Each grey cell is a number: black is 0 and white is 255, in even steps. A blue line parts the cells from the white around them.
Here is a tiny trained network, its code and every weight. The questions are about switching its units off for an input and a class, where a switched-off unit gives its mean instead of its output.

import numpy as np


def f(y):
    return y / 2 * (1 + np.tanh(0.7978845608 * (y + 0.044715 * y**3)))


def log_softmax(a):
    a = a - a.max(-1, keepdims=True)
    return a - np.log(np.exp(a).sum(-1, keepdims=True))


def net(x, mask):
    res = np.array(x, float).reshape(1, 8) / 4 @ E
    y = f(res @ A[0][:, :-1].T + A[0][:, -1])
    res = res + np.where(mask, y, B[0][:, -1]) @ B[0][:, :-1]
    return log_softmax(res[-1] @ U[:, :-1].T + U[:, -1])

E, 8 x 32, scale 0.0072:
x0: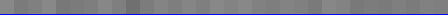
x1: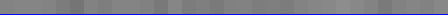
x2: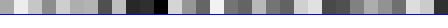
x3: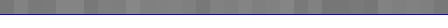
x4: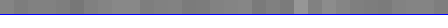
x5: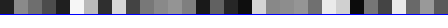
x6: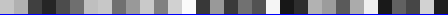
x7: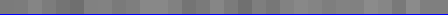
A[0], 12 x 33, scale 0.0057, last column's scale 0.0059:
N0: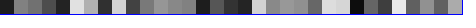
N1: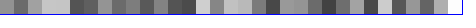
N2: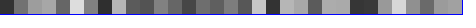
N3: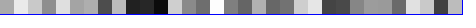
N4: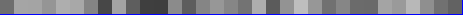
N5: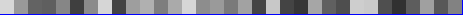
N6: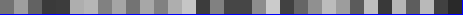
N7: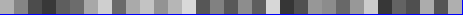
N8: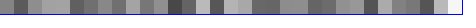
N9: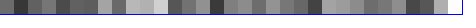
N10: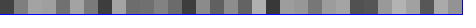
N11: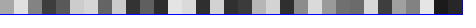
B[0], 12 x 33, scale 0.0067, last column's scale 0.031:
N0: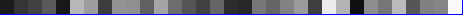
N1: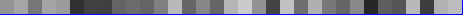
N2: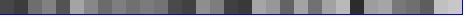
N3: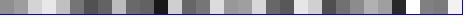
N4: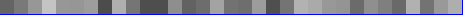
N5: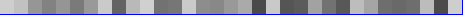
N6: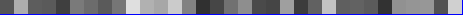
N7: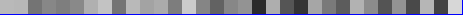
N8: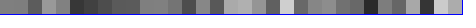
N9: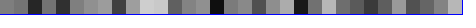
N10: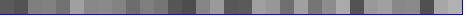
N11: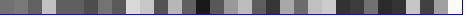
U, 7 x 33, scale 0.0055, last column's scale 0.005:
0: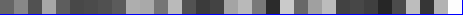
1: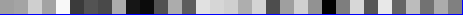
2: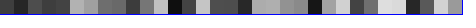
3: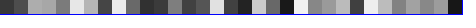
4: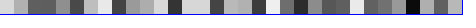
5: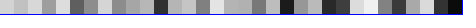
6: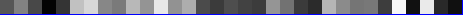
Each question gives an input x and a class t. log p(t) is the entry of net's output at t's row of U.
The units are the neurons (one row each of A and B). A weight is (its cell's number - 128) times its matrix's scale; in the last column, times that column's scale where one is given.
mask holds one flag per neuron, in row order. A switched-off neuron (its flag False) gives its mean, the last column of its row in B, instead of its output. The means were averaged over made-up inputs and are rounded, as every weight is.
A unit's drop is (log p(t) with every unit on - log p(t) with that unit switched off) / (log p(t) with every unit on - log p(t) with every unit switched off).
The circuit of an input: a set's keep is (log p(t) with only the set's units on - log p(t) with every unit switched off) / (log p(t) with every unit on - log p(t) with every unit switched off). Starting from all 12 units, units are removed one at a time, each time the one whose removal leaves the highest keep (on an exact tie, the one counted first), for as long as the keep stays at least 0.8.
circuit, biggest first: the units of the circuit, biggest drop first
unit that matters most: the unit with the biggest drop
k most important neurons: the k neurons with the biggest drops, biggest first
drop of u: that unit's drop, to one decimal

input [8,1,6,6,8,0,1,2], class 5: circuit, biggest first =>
[N0, N3]
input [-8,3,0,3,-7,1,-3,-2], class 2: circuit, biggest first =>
[N11, N3]
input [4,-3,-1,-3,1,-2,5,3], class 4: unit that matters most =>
N3
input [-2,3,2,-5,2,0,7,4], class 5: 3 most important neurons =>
[N5, N0, N7]
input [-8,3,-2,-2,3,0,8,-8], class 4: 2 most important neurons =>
[N0, N5]
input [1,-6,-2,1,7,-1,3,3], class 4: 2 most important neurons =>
[N0, N3]
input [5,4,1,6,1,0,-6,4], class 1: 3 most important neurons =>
[N11, N0, N6]
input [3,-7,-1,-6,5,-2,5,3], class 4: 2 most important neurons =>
[N3, N0]
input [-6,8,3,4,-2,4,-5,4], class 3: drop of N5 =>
0.0
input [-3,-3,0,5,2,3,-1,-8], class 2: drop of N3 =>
0.4
